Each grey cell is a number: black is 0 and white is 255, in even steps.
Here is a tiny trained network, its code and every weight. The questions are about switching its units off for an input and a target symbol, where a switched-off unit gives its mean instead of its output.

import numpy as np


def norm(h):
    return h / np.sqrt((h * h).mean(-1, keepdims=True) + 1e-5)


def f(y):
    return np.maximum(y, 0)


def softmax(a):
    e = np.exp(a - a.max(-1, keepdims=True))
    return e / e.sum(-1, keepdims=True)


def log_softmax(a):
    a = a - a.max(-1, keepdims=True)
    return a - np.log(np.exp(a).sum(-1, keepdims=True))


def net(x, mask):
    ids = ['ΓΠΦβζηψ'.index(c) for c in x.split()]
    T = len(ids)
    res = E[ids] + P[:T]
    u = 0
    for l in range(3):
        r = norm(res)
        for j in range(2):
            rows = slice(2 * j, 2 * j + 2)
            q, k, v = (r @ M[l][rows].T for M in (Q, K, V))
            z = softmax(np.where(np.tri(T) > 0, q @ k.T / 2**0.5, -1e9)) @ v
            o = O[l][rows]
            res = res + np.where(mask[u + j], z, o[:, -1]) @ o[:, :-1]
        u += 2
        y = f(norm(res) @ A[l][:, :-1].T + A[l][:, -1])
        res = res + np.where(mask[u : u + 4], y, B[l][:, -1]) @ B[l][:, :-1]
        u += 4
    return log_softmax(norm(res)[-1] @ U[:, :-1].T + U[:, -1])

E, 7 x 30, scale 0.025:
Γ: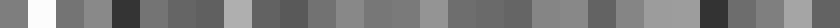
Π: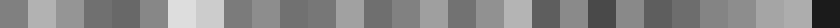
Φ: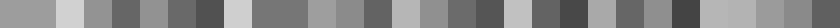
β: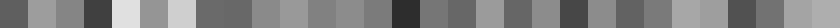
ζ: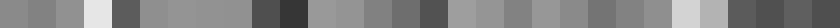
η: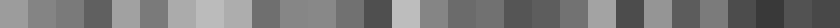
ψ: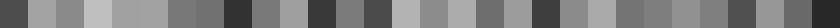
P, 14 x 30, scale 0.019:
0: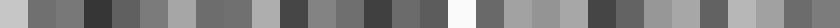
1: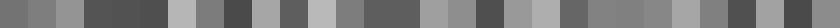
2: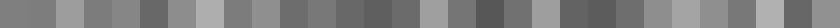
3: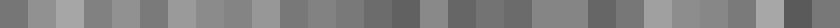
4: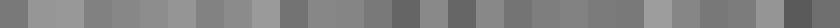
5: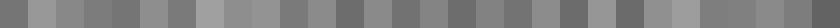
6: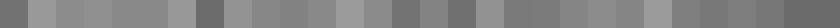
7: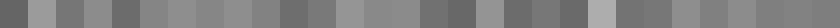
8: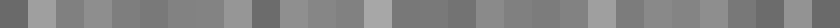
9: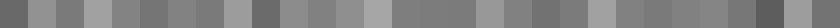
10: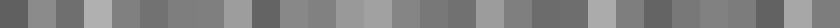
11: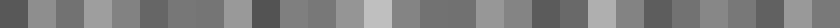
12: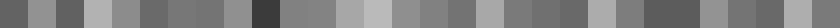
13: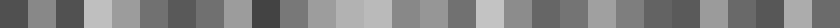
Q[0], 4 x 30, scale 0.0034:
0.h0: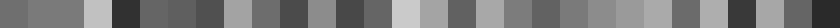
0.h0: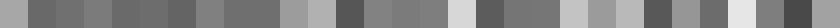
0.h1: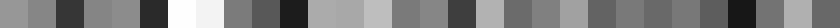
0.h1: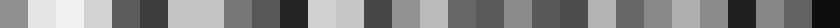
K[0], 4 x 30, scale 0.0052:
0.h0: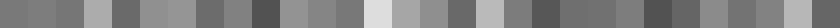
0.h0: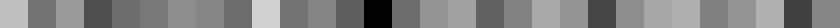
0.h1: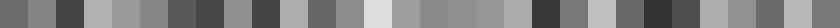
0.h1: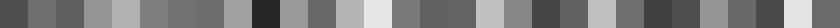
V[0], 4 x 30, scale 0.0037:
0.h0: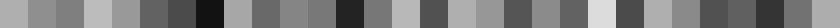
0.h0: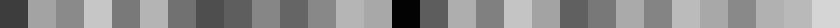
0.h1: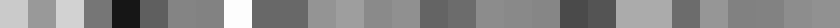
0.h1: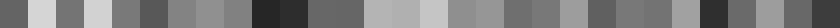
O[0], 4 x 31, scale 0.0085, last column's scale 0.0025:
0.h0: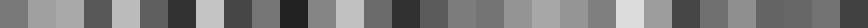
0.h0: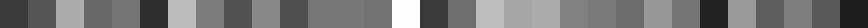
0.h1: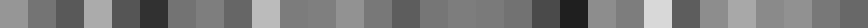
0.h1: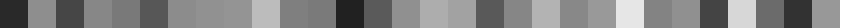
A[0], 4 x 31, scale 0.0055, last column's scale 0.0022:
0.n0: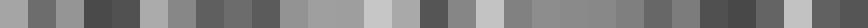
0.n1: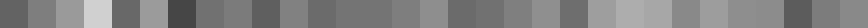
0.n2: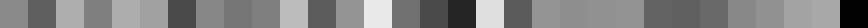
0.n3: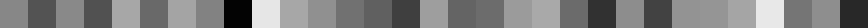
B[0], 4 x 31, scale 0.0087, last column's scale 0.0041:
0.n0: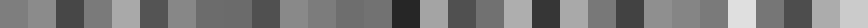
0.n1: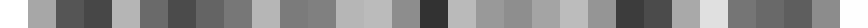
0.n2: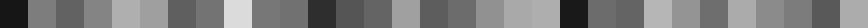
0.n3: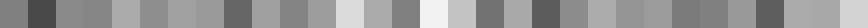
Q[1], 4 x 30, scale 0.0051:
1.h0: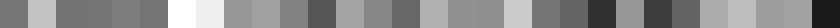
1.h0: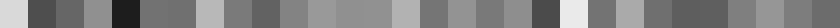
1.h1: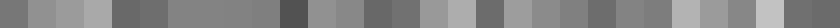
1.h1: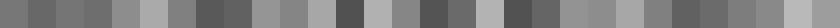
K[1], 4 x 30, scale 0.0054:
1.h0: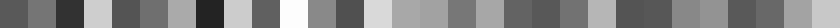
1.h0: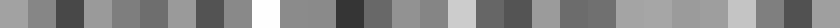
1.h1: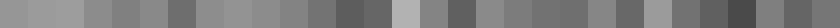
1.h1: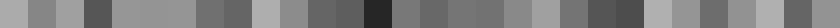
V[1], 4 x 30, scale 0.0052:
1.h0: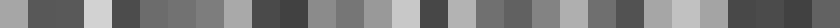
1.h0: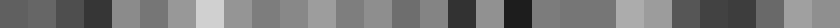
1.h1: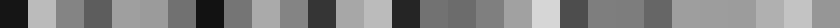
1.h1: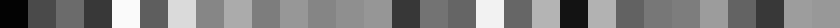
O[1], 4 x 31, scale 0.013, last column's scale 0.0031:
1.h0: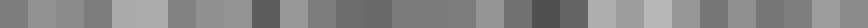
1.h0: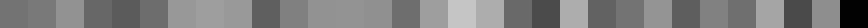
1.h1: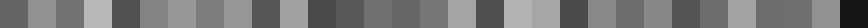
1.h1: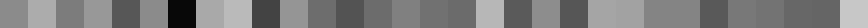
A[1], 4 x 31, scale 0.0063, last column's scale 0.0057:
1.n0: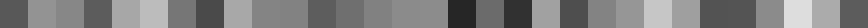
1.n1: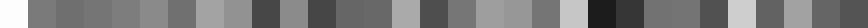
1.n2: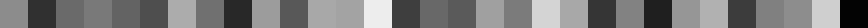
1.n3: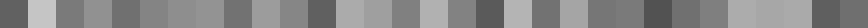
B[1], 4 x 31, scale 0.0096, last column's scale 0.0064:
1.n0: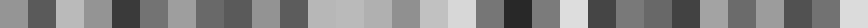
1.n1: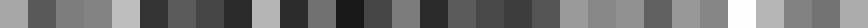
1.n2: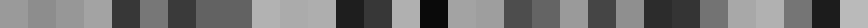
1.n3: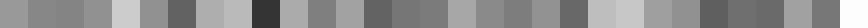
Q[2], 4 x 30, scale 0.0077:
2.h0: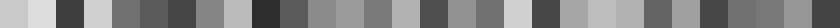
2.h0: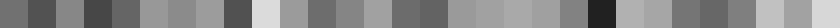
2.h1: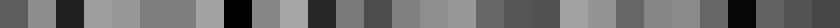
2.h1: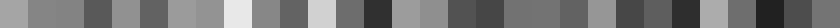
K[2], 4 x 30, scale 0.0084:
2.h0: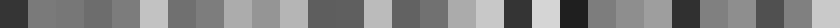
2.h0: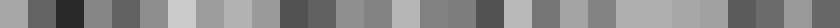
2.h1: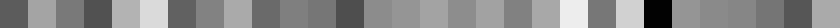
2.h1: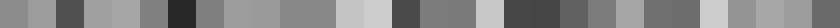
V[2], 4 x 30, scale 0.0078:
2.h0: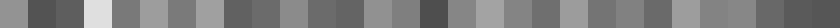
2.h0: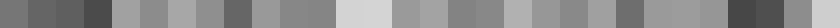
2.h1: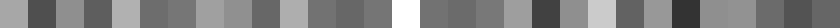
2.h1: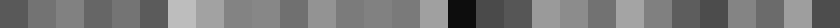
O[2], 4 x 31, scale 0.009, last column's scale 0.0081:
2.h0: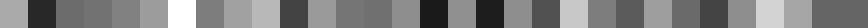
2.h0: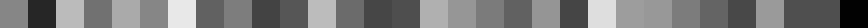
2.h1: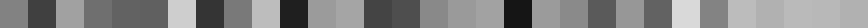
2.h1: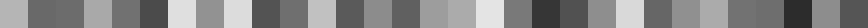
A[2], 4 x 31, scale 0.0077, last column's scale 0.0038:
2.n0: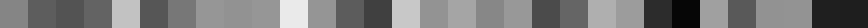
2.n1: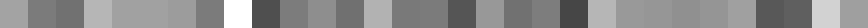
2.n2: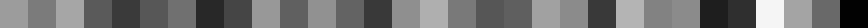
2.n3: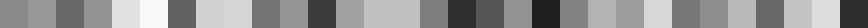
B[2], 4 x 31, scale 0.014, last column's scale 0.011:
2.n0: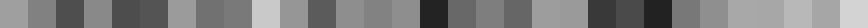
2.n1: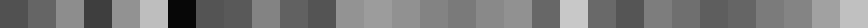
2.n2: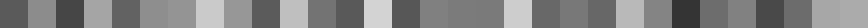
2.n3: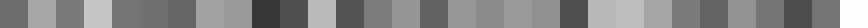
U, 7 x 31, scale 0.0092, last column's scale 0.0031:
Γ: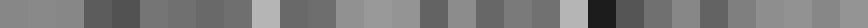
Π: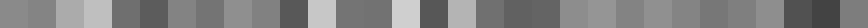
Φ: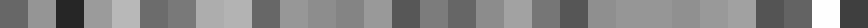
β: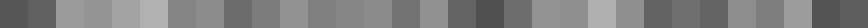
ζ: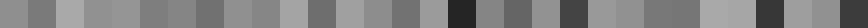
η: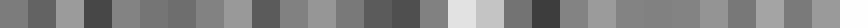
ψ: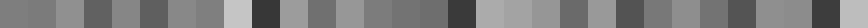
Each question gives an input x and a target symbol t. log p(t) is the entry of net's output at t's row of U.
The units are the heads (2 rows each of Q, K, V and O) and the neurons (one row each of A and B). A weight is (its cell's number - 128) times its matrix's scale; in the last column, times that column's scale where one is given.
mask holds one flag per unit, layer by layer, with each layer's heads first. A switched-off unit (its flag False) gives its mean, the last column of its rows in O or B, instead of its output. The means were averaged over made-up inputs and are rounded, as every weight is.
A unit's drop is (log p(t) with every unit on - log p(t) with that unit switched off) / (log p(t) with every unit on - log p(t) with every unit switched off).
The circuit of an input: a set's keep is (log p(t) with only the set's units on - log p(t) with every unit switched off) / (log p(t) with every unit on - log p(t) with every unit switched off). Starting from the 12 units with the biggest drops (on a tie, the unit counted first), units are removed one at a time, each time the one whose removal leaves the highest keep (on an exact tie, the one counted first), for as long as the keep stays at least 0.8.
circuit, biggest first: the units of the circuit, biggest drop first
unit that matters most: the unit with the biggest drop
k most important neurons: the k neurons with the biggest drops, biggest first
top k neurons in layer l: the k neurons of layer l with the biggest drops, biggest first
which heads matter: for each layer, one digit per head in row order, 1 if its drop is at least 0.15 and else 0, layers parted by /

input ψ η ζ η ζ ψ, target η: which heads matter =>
01 / 11 / 11
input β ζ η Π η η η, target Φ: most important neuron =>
1.n1
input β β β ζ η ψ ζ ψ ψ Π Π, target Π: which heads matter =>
00 / 00 / 10
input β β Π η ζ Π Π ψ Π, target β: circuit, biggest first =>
0.h1, 1.h0
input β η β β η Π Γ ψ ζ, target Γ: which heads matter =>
01 / 01 / 10
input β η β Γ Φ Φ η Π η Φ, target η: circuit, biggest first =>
0.h1, 2.h1, 2.h0
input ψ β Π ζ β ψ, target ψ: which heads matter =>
01 / 01 / 10
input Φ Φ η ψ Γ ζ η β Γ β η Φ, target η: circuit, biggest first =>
2.n1, 2.h0
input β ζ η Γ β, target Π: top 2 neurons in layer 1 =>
1.n0, 1.n2
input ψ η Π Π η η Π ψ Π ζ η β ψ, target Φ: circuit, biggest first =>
0.h1, 1.n2, 2.h1
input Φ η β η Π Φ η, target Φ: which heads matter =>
10 / 10 / 11
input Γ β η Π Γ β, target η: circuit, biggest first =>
1.n0, 2.n0
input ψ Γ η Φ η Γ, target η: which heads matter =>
00 / 01 / 11
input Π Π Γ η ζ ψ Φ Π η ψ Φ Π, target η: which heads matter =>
10 / 11 / 11
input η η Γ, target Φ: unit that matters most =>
2.n2
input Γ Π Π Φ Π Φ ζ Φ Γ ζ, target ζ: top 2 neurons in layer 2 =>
2.n3, 2.n0
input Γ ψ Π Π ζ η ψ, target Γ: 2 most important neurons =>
2.n0, 2.n3
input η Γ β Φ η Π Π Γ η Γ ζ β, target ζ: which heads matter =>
01 / 10 / 00
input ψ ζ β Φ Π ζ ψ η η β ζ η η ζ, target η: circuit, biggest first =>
2.h0, 2.n1
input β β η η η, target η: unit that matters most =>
1.h1
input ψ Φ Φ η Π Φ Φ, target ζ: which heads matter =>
00 / 00 / 10
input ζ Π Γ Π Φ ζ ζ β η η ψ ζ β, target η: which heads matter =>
01 / 10 / 00
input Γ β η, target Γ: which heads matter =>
10 / 10 / 11
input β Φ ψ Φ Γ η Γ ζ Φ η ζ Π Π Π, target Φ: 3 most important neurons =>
1.n1, 2.n3, 1.n3
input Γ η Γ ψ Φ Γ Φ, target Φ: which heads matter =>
01 / 00 / 01
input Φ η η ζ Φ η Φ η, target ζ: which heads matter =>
11 / 10 / 11
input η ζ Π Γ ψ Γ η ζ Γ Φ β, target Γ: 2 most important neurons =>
1.n2, 2.n0
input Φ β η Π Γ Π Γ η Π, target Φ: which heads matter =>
10 / 10 / 00
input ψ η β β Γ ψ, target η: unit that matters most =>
0.h1
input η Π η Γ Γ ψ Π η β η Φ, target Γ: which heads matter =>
00 / 10 / 11
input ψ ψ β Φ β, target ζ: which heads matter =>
11 / 11 / 00
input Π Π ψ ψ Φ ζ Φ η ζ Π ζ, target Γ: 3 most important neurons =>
2.n1, 2.n3, 1.n3
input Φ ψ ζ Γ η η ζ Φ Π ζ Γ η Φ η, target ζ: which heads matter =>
10 / 00 / 11
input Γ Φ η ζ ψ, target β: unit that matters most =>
1.h0
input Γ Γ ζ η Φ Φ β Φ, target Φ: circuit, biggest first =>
1.h0, 1.n2, 2.h0, 2.n3
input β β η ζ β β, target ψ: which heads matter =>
00 / 01 / 00
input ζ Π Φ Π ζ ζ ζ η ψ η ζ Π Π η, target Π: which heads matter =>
00 / 00 / 01
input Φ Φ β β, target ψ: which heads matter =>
01 / 11 / 00
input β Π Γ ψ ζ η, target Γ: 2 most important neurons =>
1.n1, 2.n3
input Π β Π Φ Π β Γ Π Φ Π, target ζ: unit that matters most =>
1.h0
